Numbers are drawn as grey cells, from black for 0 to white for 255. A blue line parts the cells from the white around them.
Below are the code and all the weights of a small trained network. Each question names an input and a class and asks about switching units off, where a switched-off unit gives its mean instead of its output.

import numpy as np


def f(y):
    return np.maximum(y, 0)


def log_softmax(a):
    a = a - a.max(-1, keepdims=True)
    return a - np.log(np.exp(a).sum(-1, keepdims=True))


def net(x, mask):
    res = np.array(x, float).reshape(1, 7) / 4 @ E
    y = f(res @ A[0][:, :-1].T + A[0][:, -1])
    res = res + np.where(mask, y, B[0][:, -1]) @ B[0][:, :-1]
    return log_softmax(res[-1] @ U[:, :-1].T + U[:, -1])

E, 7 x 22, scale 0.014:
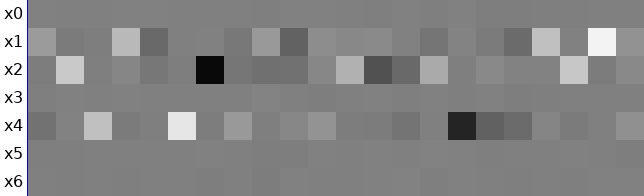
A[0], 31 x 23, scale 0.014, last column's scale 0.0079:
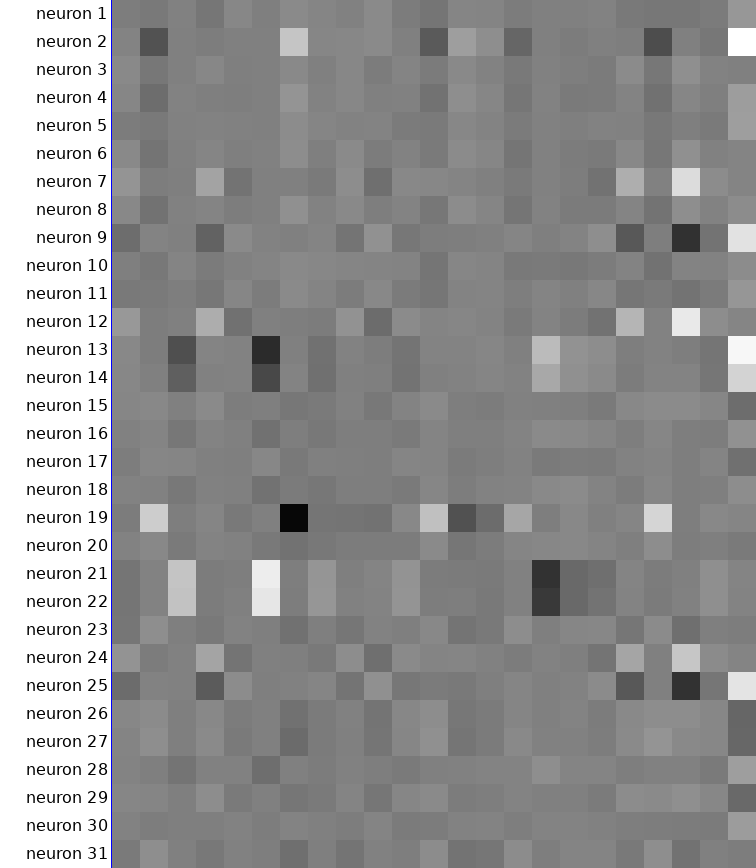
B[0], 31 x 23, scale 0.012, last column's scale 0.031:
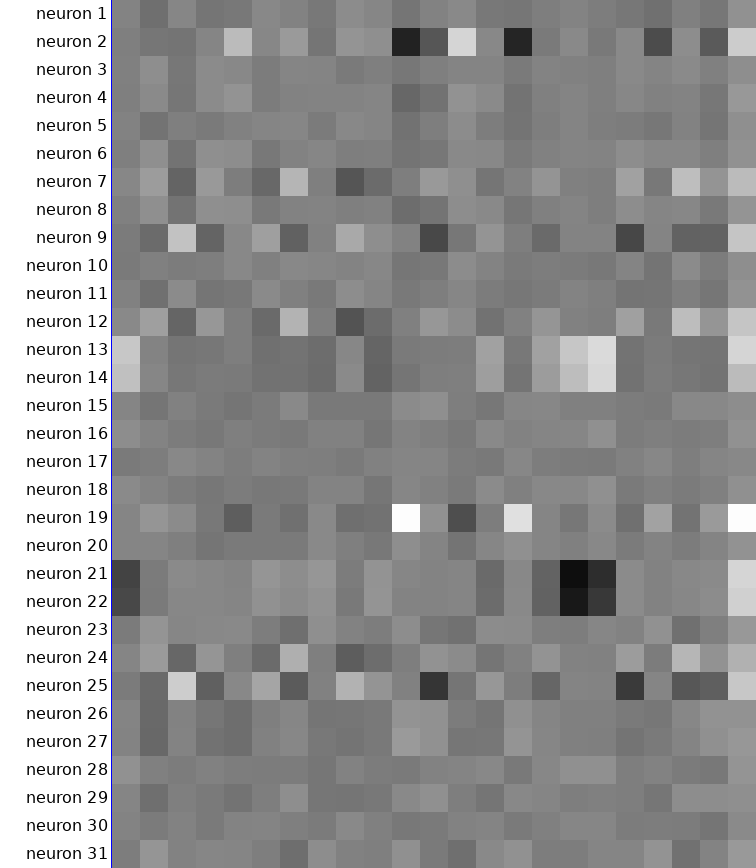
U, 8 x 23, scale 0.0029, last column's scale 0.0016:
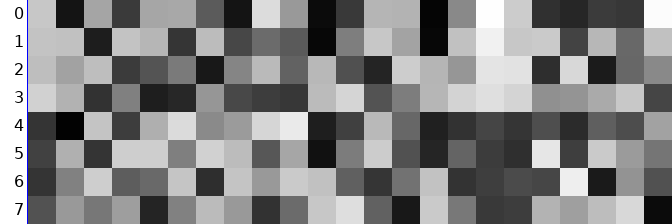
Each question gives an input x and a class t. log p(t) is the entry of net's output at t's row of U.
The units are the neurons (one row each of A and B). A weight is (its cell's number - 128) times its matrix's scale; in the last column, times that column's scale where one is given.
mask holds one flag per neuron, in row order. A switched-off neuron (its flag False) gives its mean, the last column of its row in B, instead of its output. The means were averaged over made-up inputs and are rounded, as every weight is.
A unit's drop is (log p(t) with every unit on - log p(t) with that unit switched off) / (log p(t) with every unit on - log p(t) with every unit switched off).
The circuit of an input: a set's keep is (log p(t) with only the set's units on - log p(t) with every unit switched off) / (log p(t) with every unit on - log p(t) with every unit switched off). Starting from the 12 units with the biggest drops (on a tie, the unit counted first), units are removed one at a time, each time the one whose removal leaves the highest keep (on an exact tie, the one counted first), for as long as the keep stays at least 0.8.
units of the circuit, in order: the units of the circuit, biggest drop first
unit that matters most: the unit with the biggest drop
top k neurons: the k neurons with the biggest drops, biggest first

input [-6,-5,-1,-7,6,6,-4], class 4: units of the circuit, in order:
[neuron 19]
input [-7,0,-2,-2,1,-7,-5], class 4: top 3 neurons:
[neuron 13; neuron 12; neuron 7]
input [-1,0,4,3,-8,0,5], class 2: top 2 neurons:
[neuron 12; neuron 7]
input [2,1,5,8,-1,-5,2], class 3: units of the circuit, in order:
[neuron 25; neuron 21]
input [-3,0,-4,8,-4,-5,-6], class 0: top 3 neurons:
[neuron 12; neuron 7; neuron 24]
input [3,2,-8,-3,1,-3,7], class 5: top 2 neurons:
[neuron 13; neuron 14]
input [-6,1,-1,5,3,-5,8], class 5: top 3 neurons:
[neuron 19; neuron 25; neuron 9]
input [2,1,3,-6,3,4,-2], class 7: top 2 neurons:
[neuron 25; neuron 9]
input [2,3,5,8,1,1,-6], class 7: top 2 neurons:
[neuron 13; neuron 14]
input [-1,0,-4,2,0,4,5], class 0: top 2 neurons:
[neuron 21; neuron 22]
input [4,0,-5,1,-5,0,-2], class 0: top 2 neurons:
[neuron 12; neuron 7]
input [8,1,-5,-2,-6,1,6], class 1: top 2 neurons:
[neuron 25; neuron 9]
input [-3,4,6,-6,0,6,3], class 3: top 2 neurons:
[neuron 21; neuron 22]
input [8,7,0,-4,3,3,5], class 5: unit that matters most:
neuron 19
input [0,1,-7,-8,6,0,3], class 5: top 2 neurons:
[neuron 25; neuron 9]
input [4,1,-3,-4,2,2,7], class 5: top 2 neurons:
[neuron 25; neuron 9]
